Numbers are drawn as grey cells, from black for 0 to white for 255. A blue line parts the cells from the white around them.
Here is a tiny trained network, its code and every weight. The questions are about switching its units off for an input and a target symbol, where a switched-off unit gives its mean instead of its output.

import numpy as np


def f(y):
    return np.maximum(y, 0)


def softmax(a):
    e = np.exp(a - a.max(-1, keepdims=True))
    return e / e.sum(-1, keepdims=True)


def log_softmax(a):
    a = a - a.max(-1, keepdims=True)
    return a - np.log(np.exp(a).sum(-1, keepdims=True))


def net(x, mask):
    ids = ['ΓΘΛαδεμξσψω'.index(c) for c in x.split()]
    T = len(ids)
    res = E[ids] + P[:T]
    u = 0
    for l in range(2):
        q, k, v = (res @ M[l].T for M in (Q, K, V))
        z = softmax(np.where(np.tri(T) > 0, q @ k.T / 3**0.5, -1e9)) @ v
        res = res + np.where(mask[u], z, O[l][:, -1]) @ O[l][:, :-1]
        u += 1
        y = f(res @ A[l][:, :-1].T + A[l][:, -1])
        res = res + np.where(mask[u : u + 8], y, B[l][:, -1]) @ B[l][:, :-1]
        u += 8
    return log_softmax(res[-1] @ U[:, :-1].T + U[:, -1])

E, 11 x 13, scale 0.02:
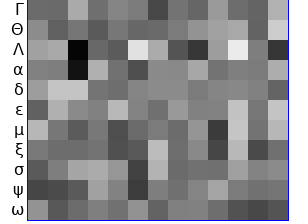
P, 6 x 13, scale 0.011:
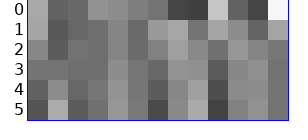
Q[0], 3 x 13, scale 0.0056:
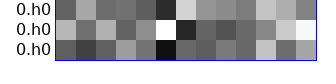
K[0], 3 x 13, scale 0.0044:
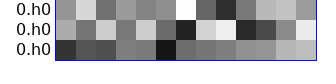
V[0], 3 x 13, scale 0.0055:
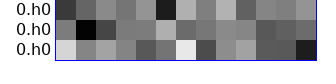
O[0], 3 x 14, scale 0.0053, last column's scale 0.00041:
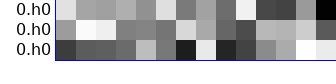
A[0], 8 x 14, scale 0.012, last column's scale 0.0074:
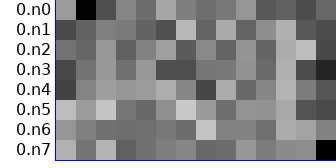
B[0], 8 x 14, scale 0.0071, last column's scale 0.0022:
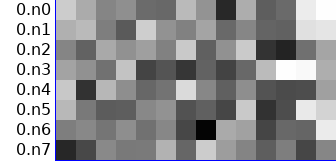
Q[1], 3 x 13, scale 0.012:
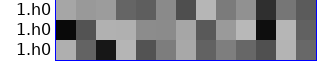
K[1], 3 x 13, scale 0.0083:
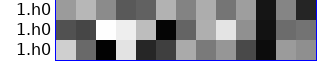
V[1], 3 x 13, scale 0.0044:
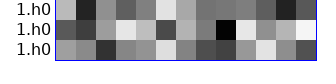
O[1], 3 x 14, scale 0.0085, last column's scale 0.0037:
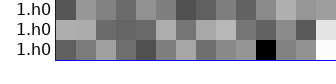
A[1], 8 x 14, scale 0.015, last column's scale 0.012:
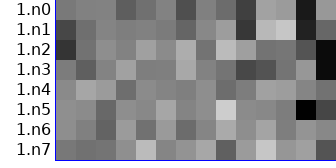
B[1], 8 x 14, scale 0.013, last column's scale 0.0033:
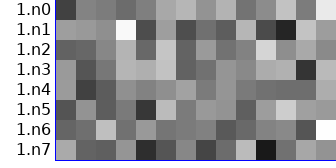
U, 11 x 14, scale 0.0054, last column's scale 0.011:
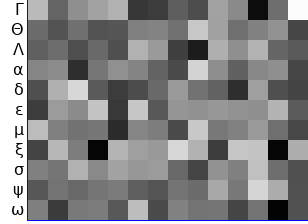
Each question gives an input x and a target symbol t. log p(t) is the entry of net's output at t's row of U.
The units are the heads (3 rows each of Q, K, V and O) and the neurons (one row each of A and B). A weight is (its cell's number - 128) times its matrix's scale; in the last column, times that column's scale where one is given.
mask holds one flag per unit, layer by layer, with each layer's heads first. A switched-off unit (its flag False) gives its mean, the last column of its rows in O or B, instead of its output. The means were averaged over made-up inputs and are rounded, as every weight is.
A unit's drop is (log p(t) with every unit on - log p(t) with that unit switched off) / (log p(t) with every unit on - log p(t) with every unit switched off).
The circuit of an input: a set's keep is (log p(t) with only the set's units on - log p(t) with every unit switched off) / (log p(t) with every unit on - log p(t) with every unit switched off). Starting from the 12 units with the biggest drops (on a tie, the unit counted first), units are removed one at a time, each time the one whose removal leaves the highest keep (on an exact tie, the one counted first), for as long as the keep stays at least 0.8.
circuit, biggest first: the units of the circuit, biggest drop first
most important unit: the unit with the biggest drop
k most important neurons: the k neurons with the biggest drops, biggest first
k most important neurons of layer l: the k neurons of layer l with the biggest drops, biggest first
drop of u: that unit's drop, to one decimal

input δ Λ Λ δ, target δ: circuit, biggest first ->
1.h0
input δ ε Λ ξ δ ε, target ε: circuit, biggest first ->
1.n2; 1.h0; 0.h0
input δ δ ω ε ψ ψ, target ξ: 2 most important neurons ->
1.n5; 0.n0
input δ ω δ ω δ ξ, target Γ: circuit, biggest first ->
1.h0; 0.n1
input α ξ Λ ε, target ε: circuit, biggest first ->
1.h0; 1.n2; 0.h0; 0.n0
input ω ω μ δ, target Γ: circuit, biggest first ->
0.n5; 1.n0
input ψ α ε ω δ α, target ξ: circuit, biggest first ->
1.n6; 1.h0
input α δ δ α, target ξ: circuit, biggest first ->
1.h0; 1.n6
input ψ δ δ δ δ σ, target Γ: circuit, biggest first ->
0.n1; 1.h0; 1.n7
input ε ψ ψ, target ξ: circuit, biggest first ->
1.h0; 1.n5
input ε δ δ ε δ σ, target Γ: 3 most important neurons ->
0.n1; 1.n0; 0.n4
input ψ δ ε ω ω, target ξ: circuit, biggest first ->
1.n0; 0.n5
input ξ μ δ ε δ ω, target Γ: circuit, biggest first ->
0.n0; 1.n0
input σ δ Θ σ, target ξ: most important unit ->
0.h0
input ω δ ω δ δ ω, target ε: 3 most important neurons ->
1.n1; 1.n0; 0.n5
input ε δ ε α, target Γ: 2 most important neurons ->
1.n0; 1.n6
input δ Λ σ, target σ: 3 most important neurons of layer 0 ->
0.n1; 0.n4; 0.n3
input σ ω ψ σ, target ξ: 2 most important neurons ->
1.n5; 0.n0
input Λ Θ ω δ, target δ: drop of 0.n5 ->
-0.1
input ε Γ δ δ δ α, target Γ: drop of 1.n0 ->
0.2
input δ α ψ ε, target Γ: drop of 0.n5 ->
0.0
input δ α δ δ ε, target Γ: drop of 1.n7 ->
0.2
